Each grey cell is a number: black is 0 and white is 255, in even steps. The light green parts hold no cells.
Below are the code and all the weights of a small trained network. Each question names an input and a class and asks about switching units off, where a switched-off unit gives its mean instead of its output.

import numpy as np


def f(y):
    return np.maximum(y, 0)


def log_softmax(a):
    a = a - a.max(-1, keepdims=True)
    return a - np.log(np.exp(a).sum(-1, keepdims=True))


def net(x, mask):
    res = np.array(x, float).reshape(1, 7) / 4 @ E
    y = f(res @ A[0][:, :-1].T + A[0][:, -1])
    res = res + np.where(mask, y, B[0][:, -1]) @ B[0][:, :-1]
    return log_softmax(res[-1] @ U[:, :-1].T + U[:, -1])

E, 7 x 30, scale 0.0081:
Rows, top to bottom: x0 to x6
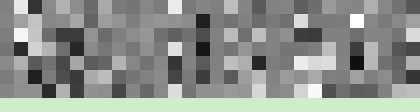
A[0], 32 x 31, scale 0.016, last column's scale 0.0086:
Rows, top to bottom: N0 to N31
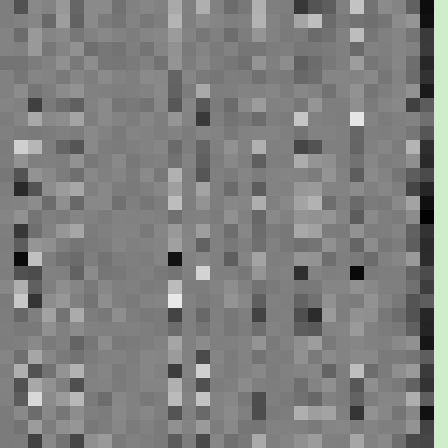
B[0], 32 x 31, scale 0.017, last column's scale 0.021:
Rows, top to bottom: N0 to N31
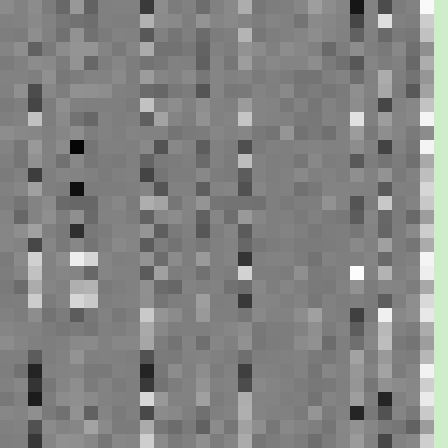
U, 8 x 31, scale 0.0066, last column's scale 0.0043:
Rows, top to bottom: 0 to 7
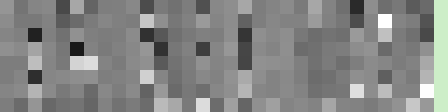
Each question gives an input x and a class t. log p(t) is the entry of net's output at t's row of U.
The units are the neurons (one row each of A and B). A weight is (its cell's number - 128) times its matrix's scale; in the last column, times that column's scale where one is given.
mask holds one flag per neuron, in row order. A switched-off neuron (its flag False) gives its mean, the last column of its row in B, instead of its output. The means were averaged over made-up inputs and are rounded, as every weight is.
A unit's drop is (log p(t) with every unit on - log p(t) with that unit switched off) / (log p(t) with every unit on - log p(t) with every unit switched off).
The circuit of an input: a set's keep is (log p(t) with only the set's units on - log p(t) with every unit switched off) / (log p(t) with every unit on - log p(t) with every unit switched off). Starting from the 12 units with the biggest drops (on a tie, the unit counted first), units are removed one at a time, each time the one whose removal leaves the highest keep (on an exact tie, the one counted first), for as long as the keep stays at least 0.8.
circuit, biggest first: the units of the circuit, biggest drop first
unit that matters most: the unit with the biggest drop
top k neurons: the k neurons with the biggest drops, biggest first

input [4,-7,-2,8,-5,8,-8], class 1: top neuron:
(N22)
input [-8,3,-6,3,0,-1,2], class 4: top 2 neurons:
(N18 N10)
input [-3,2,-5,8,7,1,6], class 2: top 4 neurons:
(N27 N12 N0 N25)
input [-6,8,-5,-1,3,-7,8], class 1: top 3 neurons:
(N1 N14 N19)
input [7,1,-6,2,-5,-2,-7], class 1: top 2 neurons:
(N22 N18)
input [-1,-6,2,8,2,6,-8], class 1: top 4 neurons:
(N22 N26 N23 N5)
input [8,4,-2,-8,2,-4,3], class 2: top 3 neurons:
(N26 N18 N6)
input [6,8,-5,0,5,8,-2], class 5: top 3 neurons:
(N31 N7 N19)
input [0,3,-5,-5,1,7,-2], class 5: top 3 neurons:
(N31 N7 N10)
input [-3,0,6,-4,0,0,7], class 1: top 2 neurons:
(N1 N14)
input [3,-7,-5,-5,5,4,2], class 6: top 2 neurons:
(N19 N0)
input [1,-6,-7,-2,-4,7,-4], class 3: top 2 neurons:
(N13 N28)
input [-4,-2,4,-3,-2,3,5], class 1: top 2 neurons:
(N1 N13)
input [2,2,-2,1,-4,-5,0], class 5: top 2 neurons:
(N28 N29)
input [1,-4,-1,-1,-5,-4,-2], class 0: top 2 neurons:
(N0 N8)
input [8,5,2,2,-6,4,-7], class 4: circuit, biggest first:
(N21)
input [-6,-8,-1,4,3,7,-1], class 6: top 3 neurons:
(N19 N28 N21)
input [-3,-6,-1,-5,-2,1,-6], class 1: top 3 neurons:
(N22 N8 N23)
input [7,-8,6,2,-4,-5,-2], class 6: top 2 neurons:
(N19 N18)
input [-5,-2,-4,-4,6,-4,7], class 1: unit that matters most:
N1
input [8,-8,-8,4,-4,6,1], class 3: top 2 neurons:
(N13 N18)
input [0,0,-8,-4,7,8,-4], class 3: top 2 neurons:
(N13 N16)
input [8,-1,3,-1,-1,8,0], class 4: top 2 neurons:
(N21 N28)
